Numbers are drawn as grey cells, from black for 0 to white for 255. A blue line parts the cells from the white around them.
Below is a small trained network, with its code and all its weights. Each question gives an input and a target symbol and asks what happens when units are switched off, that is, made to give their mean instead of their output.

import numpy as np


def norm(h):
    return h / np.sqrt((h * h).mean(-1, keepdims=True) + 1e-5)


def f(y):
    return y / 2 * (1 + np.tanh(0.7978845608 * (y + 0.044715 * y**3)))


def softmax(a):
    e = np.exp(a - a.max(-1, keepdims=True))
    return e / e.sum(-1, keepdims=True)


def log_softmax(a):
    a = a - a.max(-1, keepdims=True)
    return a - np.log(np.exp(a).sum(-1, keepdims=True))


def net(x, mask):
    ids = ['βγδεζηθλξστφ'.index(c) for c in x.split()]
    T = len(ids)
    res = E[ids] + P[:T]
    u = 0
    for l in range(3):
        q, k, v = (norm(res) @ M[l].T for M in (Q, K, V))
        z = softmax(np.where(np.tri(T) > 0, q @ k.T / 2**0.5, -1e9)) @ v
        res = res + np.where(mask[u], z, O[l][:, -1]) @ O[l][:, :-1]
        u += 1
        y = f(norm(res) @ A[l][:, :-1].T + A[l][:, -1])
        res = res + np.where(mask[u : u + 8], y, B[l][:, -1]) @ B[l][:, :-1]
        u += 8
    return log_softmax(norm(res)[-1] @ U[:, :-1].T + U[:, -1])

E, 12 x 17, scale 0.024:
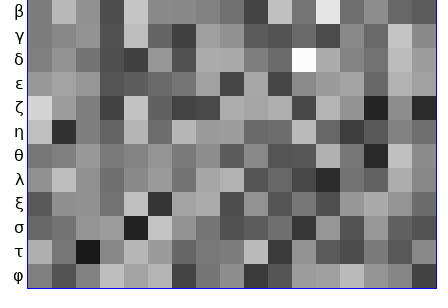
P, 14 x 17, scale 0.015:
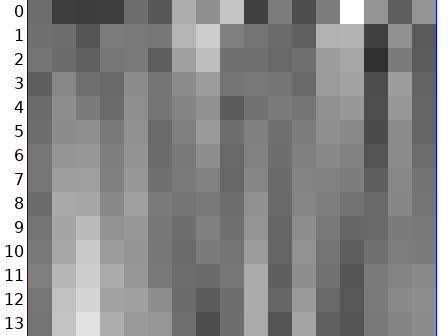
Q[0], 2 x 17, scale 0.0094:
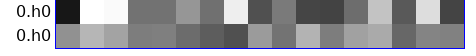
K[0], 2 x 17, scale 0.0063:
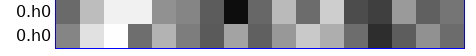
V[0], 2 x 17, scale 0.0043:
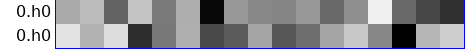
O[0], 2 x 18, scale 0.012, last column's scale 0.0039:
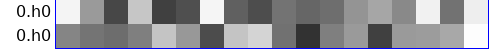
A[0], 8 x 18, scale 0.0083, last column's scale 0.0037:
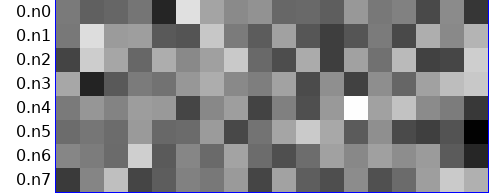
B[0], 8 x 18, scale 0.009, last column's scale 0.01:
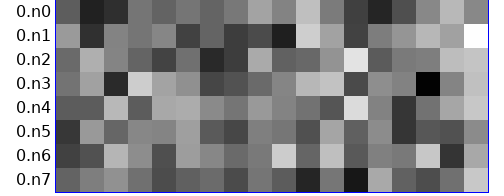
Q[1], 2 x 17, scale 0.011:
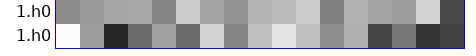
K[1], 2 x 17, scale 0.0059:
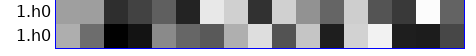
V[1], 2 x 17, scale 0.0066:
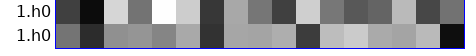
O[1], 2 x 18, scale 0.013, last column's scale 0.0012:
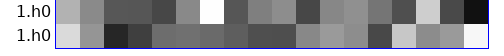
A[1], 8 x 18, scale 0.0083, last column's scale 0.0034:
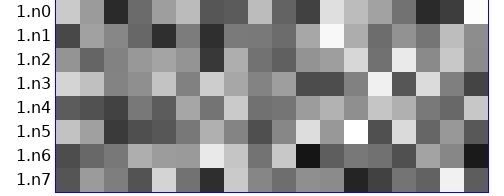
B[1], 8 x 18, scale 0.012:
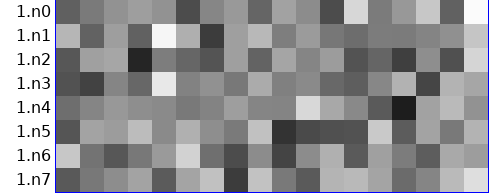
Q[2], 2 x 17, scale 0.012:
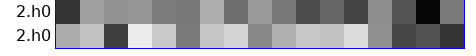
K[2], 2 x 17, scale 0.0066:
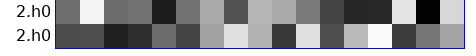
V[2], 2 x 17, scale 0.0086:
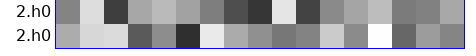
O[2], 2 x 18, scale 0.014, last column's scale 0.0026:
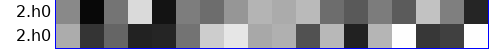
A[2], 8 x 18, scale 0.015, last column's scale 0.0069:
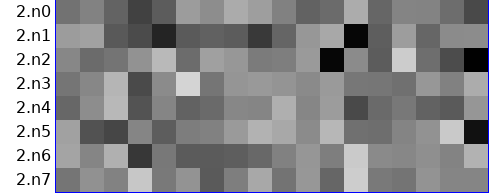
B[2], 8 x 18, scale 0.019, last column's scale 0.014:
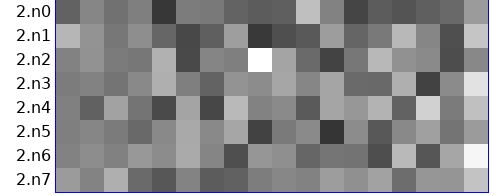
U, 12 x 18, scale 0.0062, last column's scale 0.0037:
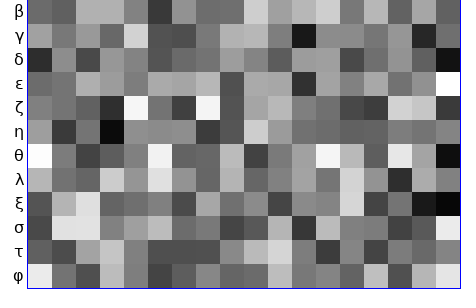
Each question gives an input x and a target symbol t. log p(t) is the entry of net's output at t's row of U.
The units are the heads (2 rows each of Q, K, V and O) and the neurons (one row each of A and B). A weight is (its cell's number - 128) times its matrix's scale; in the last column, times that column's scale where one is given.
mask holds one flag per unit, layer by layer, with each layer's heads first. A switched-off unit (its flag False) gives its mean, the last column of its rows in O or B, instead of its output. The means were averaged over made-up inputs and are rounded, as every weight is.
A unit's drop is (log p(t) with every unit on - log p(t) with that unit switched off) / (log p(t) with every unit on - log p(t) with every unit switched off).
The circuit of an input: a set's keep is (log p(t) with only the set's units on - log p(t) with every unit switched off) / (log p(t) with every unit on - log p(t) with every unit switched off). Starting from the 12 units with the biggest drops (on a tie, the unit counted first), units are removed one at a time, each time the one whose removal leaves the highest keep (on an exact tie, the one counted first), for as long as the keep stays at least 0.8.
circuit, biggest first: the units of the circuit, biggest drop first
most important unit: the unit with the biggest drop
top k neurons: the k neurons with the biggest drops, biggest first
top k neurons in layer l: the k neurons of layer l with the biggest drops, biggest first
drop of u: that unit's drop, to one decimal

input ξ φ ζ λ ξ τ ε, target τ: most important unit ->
0.n1
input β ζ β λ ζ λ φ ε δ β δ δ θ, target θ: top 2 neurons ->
0.n7, 0.n4
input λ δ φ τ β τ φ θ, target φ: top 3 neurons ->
0.n6, 0.n1, 2.n1
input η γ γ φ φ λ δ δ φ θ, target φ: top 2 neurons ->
0.n1, 2.n1
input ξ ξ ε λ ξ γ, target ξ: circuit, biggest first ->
0.h0, 1.h0
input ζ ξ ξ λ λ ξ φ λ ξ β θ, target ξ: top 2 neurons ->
0.n7, 0.n4
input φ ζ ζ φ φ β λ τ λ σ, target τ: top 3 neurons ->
0.n0, 0.n3, 0.n2
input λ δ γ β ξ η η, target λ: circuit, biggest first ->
1.h0, 1.n6, 0.n1
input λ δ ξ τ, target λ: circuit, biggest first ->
1.h0, 1.n6
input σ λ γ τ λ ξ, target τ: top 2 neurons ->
0.n1, 0.n3
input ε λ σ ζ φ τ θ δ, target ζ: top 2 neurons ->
1.n1, 1.n2
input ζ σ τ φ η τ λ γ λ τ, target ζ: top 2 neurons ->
0.n7, 1.n2
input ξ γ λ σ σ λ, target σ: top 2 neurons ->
0.n1, 0.n0
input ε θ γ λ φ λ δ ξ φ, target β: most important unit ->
0.n6
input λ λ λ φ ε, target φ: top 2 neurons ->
0.n6, 0.n1
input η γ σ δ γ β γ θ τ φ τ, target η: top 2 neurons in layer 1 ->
1.n6, 1.n0
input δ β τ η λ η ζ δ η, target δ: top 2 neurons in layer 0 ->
0.n1, 0.n3
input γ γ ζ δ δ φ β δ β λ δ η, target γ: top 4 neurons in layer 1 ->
1.n0, 1.n7, 1.n3, 1.n2
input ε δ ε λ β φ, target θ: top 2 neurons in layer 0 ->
0.n6, 0.n4
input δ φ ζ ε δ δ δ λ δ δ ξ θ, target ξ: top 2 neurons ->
0.n7, 2.n4
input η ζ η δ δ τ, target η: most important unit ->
0.h0
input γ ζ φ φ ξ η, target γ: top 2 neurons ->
1.n0, 2.n2
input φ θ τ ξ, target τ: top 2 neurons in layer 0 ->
0.n1, 0.n7
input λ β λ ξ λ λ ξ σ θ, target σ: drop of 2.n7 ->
0.0
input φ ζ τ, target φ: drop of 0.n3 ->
0.1
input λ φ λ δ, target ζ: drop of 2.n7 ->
0.0
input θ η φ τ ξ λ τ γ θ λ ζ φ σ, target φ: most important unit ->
0.n6
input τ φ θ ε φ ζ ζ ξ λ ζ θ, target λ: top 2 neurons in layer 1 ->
1.n6, 1.n0
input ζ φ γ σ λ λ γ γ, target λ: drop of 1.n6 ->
0.2
